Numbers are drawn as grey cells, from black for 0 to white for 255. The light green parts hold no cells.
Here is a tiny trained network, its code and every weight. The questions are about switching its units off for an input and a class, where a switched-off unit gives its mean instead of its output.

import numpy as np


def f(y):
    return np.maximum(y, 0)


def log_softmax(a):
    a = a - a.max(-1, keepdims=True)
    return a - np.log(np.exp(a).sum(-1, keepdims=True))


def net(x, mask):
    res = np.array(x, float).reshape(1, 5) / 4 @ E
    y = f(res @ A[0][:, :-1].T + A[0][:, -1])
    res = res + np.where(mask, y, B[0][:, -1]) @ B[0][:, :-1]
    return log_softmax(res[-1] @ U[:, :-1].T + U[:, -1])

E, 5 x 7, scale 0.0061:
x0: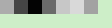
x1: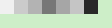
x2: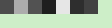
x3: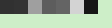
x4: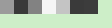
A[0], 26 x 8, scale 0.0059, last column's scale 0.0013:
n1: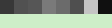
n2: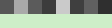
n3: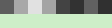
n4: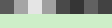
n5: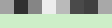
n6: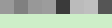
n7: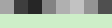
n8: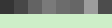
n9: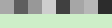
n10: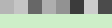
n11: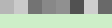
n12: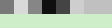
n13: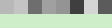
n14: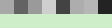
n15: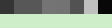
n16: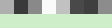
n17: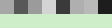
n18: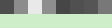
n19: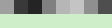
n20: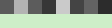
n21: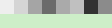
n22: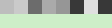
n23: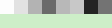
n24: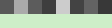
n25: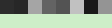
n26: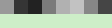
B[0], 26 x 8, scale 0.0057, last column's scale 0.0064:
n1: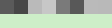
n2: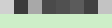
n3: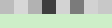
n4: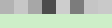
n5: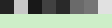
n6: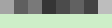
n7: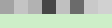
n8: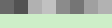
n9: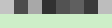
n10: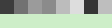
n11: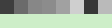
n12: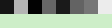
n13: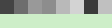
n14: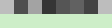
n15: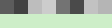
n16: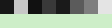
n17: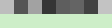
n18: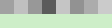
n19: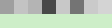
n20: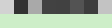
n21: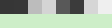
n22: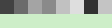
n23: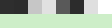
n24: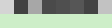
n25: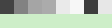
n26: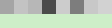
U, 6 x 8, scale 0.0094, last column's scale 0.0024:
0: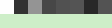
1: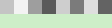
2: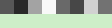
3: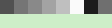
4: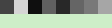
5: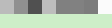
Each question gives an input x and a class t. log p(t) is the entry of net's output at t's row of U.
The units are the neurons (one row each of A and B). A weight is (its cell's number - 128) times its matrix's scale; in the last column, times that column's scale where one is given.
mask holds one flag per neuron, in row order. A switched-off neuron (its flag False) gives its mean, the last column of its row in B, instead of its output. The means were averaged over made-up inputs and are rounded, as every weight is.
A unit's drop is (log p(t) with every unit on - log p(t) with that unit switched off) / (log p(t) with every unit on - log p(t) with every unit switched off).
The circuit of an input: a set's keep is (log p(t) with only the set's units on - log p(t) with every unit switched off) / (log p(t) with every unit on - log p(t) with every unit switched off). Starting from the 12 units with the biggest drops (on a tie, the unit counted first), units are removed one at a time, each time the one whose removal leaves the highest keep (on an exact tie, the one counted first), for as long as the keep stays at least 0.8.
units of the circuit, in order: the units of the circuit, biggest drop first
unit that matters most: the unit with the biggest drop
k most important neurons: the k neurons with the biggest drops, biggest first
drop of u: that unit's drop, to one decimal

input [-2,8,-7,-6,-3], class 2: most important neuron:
[n23]
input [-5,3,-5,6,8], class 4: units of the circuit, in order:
[n16, n5]
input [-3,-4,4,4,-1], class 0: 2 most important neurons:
[n23, n21]
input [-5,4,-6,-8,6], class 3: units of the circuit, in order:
[n22, n10]
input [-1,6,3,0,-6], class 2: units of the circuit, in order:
[n23, n21]
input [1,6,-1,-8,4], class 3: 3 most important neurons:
[n22, n10, n13]
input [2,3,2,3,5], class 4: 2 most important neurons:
[n16, n5]
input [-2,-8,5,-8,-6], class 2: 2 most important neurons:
[n15, n1]
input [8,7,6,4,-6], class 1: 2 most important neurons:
[n26, n19]
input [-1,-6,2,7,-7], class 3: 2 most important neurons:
[n25, n23]
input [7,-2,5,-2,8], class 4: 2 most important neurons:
[n16, n5]
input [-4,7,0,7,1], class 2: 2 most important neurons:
[n23, n21]
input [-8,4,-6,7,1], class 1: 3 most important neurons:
[n3, n4, n18]
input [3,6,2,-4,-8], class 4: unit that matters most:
n12
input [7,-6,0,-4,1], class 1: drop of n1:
-0.1
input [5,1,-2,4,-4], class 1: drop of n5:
0.2
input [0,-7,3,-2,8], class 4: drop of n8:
-0.1
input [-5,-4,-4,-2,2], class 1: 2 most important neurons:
[n3, n4]
